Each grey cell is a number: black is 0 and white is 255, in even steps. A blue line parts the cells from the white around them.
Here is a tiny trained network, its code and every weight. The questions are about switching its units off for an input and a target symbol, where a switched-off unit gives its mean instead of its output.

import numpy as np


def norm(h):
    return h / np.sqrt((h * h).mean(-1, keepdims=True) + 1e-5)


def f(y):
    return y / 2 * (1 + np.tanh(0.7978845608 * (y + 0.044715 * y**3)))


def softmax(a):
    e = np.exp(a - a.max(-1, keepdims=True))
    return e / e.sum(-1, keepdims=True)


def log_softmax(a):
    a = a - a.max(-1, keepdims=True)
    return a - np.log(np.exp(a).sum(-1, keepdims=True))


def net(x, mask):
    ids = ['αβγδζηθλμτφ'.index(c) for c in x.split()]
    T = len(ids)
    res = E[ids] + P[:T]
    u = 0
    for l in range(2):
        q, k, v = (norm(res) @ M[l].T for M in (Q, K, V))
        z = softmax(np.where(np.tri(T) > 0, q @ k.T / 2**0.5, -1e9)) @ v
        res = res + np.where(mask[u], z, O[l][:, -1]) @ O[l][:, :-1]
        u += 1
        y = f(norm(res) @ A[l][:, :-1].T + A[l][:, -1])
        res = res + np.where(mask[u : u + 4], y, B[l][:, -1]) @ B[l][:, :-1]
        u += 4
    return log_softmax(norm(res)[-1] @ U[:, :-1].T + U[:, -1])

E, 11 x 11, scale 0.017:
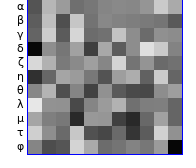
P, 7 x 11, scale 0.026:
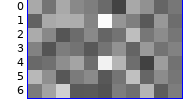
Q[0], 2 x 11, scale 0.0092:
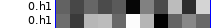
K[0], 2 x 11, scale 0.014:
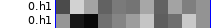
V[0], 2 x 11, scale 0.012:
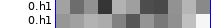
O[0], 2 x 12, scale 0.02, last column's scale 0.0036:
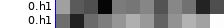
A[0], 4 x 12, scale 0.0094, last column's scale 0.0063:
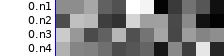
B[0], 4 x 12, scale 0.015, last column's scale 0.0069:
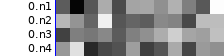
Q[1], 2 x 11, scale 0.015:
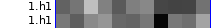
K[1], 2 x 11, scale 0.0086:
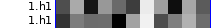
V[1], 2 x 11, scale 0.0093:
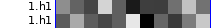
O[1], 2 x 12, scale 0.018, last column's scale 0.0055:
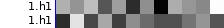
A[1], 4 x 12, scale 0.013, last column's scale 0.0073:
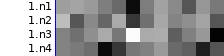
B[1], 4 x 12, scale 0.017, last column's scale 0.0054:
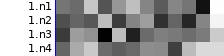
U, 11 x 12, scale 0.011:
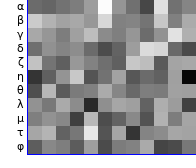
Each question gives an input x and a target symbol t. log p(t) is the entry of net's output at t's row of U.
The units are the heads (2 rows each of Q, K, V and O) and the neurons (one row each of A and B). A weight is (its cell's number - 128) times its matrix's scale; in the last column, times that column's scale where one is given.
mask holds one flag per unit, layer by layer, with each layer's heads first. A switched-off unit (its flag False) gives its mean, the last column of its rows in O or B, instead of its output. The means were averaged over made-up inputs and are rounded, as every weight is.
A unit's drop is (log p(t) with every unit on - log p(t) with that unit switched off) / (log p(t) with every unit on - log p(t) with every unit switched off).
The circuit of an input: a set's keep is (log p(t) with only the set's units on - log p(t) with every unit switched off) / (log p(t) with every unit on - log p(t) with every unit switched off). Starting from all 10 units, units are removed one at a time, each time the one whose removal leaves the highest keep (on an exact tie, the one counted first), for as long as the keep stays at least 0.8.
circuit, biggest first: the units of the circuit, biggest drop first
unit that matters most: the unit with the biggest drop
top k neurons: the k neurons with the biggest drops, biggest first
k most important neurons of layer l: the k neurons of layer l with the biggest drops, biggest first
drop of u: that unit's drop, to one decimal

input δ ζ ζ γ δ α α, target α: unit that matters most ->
0.h1
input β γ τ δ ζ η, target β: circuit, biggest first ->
(0.h1; 1.n1)
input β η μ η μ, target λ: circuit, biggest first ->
(0.h1; 1.n4; 0.n1; 0.n2)
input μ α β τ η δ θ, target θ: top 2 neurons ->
(0.n4; 0.n2)
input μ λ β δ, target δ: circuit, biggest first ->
(1.n2; 0.h1)
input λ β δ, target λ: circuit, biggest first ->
(0.h1; 1.n4; 1.h1; 1.n3)
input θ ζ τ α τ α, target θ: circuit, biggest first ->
(1.h1; 0.n4)
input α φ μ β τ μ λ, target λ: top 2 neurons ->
(1.n4; 0.n1)
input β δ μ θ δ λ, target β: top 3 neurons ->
(1.n1; 0.n1; 1.n3)
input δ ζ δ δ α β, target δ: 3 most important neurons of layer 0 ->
(0.n3; 0.n4; 0.n1)
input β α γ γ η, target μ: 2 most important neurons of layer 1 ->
(1.n3; 1.n2)
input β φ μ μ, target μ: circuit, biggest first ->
(0.h1; 1.n4)
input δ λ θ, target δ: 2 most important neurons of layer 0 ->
(0.n3; 0.n4)
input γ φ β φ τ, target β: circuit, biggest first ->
(0.h1; 1.n1; 1.n2)
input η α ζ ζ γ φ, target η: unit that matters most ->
1.n2
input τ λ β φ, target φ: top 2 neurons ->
(1.n1; 1.n2)
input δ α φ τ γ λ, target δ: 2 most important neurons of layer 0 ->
(0.n3; 0.n1)
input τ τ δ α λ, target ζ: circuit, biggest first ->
(0.n2; 0.h1)
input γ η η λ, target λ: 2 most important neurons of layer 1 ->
(1.n4; 1.n3)
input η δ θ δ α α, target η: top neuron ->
(1.n2)
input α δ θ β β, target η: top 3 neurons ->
(0.n2; 0.n1; 1.n3)
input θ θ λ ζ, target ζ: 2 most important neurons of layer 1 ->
(1.n1; 1.n2)
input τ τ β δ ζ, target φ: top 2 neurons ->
(1.n3; 0.n1)
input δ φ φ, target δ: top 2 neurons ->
(0.n3; 0.n1)
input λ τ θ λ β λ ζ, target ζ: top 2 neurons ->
(1.n1; 0.n4)
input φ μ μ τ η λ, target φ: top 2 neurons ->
(1.n1; 1.n2)
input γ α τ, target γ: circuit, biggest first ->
(0.h1)
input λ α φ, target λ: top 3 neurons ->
(1.n4; 1.n2; 1.n3)
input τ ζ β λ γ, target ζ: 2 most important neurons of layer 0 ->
(0.n2; 0.n1)
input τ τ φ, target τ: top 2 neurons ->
(0.n1; 1.n1)
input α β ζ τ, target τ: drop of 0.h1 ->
0.1
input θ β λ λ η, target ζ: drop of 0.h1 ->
0.4
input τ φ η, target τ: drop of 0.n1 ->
0.2
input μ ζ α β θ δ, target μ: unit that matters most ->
0.h1
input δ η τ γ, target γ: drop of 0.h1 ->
0.8
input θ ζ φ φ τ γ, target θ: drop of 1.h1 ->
1.0
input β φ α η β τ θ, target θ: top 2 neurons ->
(0.n4; 0.n1)
